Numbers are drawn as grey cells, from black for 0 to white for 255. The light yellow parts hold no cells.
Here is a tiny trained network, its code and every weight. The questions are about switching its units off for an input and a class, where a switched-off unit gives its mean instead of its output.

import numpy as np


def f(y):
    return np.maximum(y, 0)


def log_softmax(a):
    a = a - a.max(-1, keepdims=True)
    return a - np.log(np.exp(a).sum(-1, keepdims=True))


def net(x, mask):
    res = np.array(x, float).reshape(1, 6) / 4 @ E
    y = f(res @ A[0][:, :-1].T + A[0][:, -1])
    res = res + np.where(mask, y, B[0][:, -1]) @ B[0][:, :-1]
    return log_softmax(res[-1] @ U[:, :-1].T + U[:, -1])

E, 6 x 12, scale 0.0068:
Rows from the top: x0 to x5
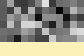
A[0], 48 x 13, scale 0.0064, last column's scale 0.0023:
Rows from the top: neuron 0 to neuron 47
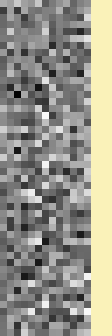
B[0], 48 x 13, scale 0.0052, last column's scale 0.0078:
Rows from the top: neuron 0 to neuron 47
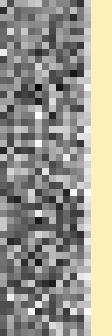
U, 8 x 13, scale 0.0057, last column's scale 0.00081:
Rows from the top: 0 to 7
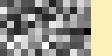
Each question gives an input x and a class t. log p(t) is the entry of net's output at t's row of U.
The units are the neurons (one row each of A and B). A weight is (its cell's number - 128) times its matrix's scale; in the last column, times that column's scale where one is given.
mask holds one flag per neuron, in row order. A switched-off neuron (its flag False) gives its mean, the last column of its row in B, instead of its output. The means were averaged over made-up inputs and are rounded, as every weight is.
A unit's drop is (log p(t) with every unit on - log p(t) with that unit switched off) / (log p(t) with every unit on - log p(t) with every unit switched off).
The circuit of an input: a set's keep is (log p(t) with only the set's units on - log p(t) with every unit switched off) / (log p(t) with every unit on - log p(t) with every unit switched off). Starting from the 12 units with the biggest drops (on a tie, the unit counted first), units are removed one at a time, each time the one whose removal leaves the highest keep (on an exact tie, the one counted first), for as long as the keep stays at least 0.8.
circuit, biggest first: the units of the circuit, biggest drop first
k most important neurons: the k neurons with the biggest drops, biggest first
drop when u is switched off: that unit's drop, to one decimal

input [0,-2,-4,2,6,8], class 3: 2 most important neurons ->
(neuron 13; neuron 21)
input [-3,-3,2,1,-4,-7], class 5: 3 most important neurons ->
(neuron 18; neuron 20; neuron 15)
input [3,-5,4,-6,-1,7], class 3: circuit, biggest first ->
(neuron 21)
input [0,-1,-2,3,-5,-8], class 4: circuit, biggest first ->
(neuron 30; neuron 33)
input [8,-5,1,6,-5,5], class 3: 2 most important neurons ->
(neuron 13; neuron 21)
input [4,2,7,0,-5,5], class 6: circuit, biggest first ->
(neuron 42; neuron 24)
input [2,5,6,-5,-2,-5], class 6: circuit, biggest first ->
(neuron 42; neuron 24)
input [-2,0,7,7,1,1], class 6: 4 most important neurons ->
(neuron 42; neuron 24; neuron 4; neuron 6)
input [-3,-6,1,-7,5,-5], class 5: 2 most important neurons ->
(neuron 18; neuron 22)
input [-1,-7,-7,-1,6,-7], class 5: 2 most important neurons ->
(neuron 18; neuron 0)
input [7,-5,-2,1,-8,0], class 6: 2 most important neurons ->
(neuron 4; neuron 34)
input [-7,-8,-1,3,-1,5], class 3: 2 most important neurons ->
(neuron 13; neuron 46)
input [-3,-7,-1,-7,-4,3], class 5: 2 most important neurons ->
(neuron 18; neuron 22)
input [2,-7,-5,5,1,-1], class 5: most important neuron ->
(neuron 18)
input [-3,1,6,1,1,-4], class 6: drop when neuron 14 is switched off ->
0.1
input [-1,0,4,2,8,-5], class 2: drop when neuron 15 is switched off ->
-0.1
